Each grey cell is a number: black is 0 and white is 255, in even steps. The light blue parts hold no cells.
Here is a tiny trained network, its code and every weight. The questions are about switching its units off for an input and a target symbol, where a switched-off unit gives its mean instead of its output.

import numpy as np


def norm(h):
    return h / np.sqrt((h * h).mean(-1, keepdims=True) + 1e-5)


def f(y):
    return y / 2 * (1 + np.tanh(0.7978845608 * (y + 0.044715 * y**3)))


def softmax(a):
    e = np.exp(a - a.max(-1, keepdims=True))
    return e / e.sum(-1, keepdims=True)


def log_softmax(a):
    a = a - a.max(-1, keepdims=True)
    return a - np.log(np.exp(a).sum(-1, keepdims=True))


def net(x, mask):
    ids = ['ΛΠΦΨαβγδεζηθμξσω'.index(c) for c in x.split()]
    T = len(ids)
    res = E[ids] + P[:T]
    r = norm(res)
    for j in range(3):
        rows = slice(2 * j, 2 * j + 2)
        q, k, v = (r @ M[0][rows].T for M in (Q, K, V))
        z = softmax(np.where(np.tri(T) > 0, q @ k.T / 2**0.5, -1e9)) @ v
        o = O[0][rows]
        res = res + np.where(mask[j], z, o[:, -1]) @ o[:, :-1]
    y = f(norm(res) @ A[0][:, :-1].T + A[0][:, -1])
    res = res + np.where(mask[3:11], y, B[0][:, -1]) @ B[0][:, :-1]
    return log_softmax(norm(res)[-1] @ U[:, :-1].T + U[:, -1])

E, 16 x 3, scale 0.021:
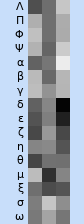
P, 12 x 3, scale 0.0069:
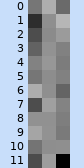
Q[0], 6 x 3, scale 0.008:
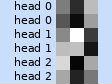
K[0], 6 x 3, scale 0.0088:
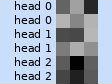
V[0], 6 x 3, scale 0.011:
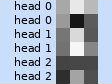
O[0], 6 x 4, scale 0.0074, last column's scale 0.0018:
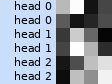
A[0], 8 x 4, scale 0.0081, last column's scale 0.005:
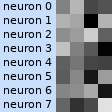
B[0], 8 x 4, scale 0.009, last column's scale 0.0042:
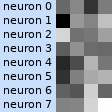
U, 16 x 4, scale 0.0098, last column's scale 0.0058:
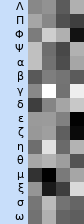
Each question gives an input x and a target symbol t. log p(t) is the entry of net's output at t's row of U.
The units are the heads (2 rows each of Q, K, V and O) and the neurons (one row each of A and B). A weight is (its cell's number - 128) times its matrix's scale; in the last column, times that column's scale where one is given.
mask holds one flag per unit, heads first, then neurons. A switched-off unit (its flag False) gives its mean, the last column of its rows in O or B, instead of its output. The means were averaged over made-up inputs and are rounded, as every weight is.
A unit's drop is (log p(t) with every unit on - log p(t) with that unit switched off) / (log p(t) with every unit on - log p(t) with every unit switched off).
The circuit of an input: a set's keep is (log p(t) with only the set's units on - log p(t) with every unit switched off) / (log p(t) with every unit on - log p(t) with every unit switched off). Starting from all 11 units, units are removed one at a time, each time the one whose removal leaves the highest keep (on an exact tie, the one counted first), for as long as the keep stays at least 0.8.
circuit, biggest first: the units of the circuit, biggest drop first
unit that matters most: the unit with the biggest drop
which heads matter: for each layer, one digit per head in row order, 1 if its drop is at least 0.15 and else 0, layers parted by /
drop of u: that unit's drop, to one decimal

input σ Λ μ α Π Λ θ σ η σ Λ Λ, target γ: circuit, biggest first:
head 0; head 2
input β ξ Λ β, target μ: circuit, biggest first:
head 2; head 0
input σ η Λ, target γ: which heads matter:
100
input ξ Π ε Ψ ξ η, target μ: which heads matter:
110
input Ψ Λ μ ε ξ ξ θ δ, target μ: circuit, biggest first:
head 0; neuron 7
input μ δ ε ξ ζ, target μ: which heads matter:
100
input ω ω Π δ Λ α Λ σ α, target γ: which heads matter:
110
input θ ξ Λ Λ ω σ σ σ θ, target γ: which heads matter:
100
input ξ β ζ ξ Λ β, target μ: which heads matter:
101
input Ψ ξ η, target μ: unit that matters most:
neuron 1
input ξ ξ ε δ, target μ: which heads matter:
100
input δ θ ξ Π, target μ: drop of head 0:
0.4
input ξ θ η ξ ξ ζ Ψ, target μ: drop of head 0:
0.4
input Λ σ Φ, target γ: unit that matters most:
head 0
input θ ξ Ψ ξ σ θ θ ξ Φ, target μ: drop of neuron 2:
0.0
